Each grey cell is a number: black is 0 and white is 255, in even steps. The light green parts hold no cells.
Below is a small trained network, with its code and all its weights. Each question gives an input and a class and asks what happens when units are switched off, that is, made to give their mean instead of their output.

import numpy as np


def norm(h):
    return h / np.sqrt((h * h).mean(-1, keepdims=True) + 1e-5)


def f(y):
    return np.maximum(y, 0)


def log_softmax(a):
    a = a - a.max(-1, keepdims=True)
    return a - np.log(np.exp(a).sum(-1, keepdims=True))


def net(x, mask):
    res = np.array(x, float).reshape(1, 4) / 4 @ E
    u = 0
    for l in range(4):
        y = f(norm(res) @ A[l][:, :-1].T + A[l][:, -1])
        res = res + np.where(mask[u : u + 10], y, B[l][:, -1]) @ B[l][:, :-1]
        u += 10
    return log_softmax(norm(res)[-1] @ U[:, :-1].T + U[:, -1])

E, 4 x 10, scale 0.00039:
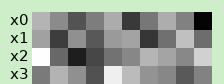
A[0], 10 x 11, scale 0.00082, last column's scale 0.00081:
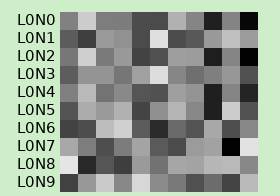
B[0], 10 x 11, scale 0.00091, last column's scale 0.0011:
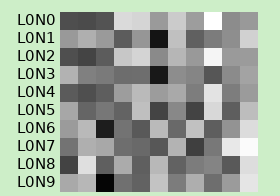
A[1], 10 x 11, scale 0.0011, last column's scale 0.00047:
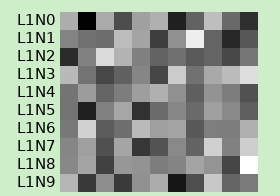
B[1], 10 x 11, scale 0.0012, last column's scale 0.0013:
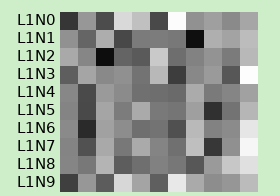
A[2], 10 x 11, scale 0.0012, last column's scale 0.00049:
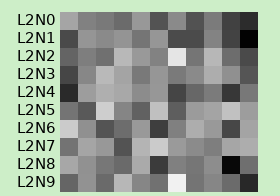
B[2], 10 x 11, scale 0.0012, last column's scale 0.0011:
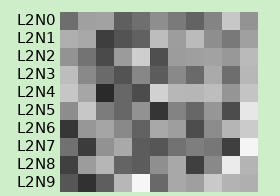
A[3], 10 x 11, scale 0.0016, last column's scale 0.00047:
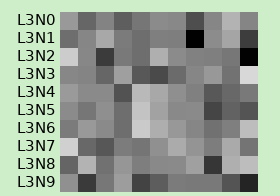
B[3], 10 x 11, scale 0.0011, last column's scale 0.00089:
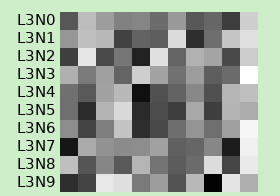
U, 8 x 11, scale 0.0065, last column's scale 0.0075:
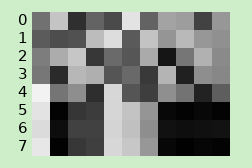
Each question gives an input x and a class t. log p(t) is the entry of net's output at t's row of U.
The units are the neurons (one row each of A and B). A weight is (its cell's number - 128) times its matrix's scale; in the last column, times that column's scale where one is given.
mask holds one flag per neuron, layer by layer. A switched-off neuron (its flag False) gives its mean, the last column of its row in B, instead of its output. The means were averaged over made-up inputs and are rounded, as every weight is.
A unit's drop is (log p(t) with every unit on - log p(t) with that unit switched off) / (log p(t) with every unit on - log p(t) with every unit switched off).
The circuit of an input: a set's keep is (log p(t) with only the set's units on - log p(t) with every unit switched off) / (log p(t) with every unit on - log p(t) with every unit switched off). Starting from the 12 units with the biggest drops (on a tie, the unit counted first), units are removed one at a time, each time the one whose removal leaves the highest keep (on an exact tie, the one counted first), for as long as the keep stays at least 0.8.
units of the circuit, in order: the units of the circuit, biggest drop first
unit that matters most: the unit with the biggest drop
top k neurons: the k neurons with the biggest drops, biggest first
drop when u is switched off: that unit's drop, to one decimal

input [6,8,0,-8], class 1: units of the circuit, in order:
(L1N0; L1N9)
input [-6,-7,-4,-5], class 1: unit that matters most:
L1N8
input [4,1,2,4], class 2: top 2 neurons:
(L1N7; L2N6)
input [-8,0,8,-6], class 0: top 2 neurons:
(L0N7; L1N8)
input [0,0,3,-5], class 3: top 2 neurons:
(L3N9; L0N9)
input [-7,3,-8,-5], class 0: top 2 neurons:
(L2N4; L1N2)
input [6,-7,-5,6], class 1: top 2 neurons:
(L1N7; L1N3)
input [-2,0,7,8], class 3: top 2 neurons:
(L3N5; L3N4)
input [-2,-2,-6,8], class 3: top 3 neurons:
(L1N3; L3N5; L0N8)
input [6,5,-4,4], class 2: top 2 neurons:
(L2N8; L1N3)
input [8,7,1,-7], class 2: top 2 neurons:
(L2N8; L2N6)
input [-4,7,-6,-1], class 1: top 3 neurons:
(L1N0; L1N9; L0N8)
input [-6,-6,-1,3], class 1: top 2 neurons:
(L1N8; L1N1)
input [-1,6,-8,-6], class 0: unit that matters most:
L2N4
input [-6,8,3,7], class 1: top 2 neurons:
(L1N0; L1N9)
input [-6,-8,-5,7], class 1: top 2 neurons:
(L1N7; L3N8)
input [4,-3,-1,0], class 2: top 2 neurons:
(L1N1; L1N9)
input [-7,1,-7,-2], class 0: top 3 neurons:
(L2N4; L1N2; L0N7)
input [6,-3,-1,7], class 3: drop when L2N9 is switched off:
-0.1
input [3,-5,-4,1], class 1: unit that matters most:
L1N3
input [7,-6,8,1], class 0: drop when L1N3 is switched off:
0.2
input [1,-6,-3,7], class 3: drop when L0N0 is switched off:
-0.1
